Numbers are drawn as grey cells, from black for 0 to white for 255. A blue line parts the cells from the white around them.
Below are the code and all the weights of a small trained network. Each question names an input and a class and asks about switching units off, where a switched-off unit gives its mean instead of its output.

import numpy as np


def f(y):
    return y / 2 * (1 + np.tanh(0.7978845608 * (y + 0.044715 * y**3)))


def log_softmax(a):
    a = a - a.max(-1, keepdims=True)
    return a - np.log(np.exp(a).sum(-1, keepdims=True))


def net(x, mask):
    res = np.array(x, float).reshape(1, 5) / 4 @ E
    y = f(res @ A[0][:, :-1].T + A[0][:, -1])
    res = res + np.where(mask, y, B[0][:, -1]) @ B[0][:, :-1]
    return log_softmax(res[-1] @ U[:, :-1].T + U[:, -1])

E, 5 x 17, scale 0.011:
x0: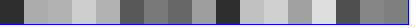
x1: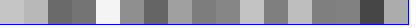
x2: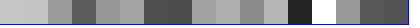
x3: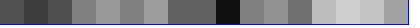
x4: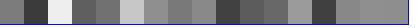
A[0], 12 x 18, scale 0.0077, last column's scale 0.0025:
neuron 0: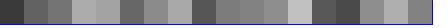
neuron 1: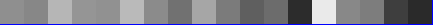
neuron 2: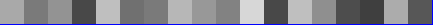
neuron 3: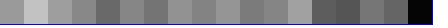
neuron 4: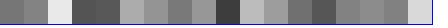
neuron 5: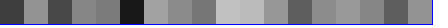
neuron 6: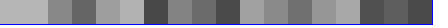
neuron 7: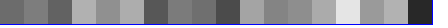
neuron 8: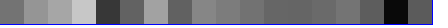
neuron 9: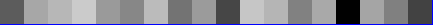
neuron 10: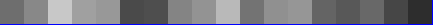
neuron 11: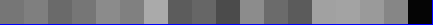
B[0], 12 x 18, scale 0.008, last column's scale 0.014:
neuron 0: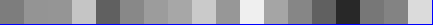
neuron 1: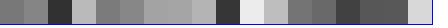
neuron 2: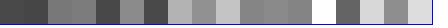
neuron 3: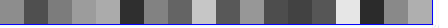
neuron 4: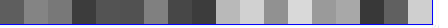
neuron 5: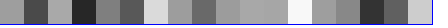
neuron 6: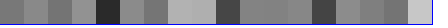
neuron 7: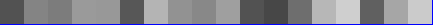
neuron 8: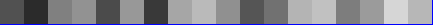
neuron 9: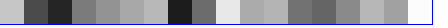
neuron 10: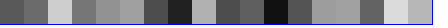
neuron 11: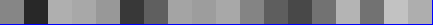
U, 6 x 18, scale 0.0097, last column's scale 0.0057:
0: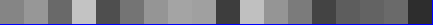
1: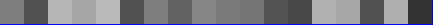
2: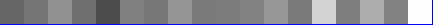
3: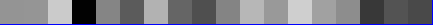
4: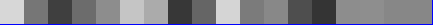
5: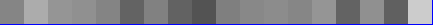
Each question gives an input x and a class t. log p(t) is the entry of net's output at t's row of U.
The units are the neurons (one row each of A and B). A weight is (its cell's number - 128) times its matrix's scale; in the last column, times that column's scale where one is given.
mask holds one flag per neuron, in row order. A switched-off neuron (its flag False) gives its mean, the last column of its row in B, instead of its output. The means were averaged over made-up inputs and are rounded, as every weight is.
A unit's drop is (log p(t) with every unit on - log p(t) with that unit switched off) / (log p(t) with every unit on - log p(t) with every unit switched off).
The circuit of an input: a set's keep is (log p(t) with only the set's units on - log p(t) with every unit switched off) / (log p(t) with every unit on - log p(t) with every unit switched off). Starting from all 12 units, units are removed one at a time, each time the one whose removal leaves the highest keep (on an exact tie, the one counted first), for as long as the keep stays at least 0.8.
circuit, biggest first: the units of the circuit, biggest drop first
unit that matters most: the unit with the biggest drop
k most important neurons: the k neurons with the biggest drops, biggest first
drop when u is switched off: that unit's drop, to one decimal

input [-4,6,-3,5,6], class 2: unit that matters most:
neuron 5
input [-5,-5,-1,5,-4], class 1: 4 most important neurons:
(neuron 9; neuron 2; neuron 11; neuron 4)
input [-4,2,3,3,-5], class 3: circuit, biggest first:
(neuron 9; neuron 5)
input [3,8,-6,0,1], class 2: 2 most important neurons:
(neuron 2; neuron 1)
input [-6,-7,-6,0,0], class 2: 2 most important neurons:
(neuron 9; neuron 1)
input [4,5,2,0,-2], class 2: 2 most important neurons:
(neuron 2; neuron 6)
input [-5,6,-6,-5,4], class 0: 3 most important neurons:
(neuron 9; neuron 0; neuron 3)
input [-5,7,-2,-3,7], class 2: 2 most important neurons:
(neuron 2; neuron 5)
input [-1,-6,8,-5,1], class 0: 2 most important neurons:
(neuron 1; neuron 2)
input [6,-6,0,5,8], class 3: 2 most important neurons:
(neuron 4; neuron 2)
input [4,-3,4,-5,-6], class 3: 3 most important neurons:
(neuron 5; neuron 2; neuron 11)
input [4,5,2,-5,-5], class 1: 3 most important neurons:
(neuron 10; neuron 3; neuron 4)
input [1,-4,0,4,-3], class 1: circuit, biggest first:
(neuron 2; neuron 11)
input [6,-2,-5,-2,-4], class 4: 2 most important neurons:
(neuron 9; neuron 1)
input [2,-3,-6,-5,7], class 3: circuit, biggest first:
(neuron 4)
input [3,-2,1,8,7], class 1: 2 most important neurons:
(neuron 11; neuron 7)
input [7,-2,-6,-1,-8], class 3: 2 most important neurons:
(neuron 5; neuron 1)
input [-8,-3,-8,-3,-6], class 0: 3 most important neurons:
(neuron 9; neuron 0; neuron 4)
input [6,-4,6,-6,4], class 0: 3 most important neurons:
(neuron 1; neuron 2; neuron 7)
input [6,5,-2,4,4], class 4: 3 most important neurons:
(neuron 9; neuron 5; neuron 8)
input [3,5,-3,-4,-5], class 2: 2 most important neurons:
(neuron 2; neuron 4)
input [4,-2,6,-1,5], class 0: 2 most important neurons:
(neuron 1; neuron 5)
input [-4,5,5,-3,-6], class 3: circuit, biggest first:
(neuron 9)
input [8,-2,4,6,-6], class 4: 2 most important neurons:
(neuron 9; neuron 4)
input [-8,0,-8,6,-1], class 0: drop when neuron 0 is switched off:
0.7
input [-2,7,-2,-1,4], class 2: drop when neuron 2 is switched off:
0.8
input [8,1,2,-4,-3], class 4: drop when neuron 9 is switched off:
1.2
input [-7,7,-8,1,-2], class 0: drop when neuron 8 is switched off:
0.1
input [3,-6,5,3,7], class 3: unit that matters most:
neuron 4
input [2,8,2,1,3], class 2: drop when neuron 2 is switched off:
0.3
